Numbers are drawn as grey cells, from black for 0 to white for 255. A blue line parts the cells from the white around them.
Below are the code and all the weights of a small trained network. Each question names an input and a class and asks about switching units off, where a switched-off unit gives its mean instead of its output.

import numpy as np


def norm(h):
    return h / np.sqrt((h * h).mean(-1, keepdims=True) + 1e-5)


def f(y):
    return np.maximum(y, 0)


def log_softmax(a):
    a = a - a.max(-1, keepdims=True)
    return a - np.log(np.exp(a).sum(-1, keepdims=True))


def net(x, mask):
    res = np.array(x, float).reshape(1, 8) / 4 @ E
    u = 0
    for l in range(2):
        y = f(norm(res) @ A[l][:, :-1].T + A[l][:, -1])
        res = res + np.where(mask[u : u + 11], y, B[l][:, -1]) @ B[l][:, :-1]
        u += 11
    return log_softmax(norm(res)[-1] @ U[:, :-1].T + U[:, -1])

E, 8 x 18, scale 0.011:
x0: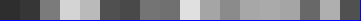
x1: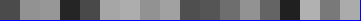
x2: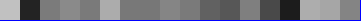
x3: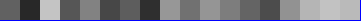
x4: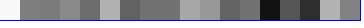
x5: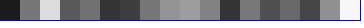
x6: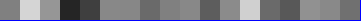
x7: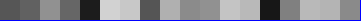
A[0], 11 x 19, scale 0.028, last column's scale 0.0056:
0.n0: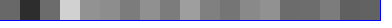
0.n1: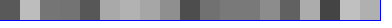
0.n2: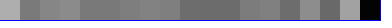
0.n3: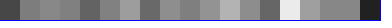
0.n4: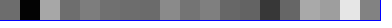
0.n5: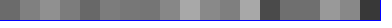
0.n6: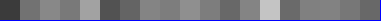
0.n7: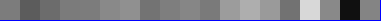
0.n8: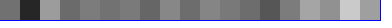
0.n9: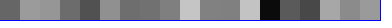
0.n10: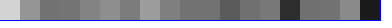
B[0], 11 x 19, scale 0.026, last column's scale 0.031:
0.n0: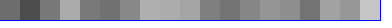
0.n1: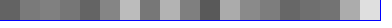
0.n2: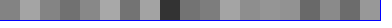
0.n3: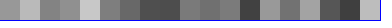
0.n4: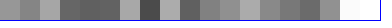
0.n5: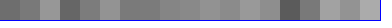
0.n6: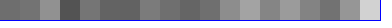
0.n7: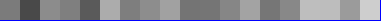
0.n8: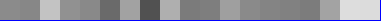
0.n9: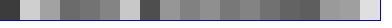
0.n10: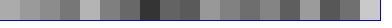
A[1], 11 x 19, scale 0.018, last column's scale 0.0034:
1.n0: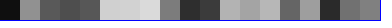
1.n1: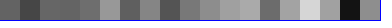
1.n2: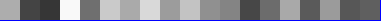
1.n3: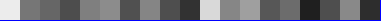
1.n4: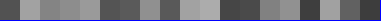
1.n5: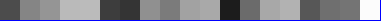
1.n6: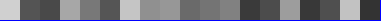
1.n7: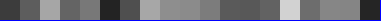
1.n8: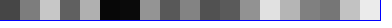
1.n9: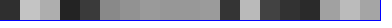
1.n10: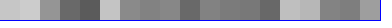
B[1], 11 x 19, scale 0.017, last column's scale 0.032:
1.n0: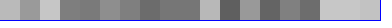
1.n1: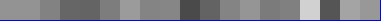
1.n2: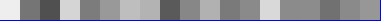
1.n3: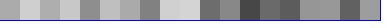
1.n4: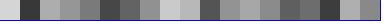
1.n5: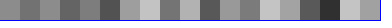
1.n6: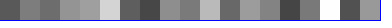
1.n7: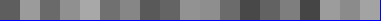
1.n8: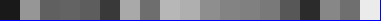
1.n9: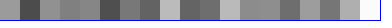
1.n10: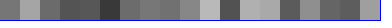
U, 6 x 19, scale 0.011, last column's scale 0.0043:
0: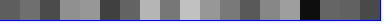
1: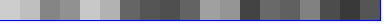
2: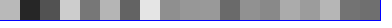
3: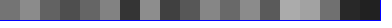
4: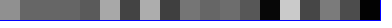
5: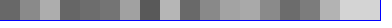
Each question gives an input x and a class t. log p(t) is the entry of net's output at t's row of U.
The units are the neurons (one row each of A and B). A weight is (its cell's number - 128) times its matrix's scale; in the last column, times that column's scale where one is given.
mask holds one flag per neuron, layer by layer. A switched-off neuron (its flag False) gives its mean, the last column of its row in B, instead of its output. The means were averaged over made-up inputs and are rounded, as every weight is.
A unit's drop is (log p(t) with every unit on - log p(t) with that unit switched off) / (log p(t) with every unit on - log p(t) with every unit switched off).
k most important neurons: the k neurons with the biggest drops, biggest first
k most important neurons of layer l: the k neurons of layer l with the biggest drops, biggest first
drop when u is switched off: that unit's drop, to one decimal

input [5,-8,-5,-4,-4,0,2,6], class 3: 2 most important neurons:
[0.n3; 0.n4]
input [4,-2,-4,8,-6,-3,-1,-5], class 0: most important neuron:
[0.n4]
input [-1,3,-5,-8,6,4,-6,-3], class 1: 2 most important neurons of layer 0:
[0.n4; 0.n10]
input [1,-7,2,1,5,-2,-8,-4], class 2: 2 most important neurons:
[1.n2; 0.n6]
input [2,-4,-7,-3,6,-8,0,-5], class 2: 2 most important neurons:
[0.n4; 0.n6]
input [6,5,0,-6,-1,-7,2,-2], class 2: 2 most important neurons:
[0.n4; 0.n9]
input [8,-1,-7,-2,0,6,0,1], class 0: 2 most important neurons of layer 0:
[0.n4; 0.n1]
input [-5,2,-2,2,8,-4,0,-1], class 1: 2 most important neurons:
[0.n10; 0.n4]
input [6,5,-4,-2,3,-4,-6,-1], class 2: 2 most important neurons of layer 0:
[0.n0; 0.n4]
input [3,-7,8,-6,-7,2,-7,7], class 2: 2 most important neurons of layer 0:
[0.n0; 0.n9]
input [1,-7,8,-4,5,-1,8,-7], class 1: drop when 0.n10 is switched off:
0.2
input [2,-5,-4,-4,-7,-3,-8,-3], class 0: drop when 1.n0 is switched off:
0.0
